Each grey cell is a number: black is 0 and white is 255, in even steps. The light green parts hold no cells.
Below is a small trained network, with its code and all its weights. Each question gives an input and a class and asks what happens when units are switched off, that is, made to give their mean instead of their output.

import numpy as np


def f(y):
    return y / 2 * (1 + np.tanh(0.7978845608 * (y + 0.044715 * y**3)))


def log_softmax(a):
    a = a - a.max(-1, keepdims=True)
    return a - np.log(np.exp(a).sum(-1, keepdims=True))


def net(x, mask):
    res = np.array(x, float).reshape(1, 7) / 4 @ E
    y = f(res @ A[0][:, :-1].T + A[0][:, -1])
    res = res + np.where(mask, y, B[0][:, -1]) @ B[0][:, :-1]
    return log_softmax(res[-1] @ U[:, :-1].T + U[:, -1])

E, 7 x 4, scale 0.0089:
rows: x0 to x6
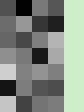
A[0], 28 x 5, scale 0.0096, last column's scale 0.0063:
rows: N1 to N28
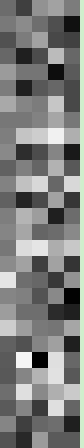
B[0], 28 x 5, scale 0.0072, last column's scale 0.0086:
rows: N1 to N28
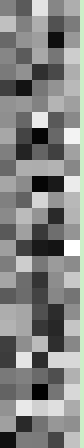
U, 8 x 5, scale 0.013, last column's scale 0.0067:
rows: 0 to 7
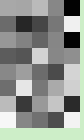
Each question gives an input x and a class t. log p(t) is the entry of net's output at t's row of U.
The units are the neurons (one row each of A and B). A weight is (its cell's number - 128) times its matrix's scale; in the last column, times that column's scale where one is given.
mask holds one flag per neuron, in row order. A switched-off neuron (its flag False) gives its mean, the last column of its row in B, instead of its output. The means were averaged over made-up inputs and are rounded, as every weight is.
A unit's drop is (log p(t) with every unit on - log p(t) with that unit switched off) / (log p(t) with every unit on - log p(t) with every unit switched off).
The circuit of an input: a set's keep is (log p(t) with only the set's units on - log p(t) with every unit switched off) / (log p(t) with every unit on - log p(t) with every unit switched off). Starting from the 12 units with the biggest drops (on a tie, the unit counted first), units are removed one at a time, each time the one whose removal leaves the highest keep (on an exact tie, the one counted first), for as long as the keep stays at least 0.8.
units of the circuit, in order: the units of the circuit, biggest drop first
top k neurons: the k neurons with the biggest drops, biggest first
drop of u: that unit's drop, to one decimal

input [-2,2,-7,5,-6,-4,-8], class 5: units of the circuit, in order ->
N23
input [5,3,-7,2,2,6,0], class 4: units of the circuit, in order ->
N14, N9
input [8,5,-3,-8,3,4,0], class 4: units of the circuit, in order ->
N14, N3
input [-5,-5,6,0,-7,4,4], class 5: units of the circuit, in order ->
N26, N23
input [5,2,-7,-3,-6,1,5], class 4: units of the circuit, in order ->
N9, N14
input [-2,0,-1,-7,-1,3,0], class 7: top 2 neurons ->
N23, N28
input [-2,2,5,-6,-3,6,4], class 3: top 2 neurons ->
N9, N16
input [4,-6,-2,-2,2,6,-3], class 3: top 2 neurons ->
N9, N25
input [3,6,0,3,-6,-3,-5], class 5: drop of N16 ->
0.1
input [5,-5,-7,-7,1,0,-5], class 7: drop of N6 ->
0.3
